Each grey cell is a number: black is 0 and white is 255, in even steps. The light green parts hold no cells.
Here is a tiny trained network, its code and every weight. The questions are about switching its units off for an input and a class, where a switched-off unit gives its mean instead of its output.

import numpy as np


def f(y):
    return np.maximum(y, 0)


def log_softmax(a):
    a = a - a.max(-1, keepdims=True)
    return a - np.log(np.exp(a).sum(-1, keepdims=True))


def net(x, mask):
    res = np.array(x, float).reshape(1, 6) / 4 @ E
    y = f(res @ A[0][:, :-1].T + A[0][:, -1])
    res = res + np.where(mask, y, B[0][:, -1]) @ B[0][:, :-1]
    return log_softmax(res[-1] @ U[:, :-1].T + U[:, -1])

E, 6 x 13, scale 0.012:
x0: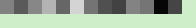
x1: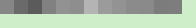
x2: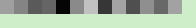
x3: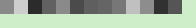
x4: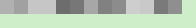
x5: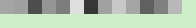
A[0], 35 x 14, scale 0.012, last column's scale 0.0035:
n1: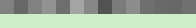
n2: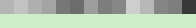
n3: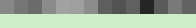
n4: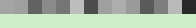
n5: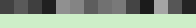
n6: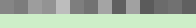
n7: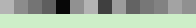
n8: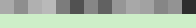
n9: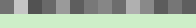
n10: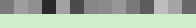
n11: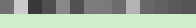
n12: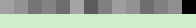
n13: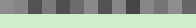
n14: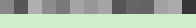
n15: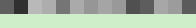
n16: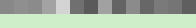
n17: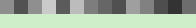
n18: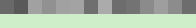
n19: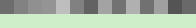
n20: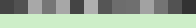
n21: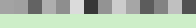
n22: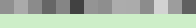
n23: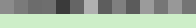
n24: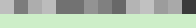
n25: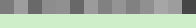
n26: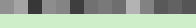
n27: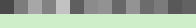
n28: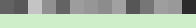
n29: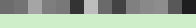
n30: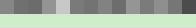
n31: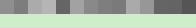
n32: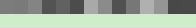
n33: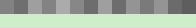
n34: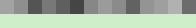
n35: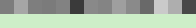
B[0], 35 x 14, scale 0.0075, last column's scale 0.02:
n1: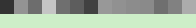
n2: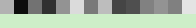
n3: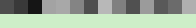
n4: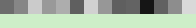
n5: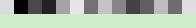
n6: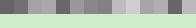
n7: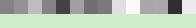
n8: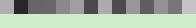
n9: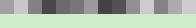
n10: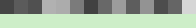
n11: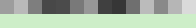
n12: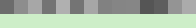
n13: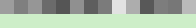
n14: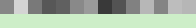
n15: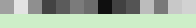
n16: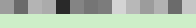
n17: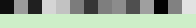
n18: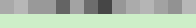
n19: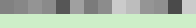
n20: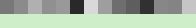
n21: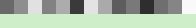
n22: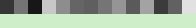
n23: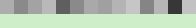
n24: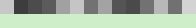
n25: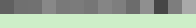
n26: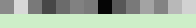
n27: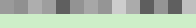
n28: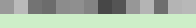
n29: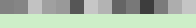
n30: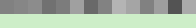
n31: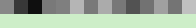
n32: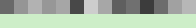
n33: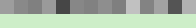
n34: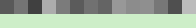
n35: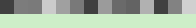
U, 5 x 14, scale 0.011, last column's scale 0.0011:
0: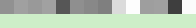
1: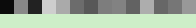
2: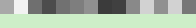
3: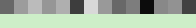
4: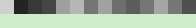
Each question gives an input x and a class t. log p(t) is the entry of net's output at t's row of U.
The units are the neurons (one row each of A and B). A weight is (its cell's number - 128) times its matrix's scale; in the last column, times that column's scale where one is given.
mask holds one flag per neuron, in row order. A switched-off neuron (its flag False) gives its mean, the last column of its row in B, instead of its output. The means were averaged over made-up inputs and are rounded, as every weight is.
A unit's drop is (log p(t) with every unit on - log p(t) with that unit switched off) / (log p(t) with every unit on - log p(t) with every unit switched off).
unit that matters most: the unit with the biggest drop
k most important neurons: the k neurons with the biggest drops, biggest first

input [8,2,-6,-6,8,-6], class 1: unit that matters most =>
n17
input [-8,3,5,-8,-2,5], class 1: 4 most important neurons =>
(n22, n10, n35, n34)
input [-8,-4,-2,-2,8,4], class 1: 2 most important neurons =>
(n22, n35)
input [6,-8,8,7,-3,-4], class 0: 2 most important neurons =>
(n7, n23)
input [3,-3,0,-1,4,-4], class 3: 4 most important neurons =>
(n5, n29, n20, n22)
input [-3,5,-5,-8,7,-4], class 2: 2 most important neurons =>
(n15, n14)
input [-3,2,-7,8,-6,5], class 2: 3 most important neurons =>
(n11, n9, n26)
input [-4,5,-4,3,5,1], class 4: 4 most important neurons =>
(n2, n7, n17, n24)
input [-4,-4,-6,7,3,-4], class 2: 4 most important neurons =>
(n11, n26, n9, n7)
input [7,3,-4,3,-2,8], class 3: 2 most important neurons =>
(n21, n4)
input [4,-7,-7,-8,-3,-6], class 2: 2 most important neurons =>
(n15, n14)
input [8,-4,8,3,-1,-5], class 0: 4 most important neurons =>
(n7, n23, n13, n22)
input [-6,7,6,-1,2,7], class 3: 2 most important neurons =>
(n21, n4)
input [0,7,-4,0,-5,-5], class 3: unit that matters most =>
n20
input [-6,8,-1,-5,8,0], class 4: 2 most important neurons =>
(n24, n2)
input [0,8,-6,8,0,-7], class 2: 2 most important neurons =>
(n11, n26)
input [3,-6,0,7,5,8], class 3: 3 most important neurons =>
(n21, n4, n15)
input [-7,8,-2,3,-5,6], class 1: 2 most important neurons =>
(n10, n22)
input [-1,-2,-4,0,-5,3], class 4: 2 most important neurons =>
(n5, n7)
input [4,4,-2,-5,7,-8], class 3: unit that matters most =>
n20
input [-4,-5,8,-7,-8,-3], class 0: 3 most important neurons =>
(n7, n23, n2)
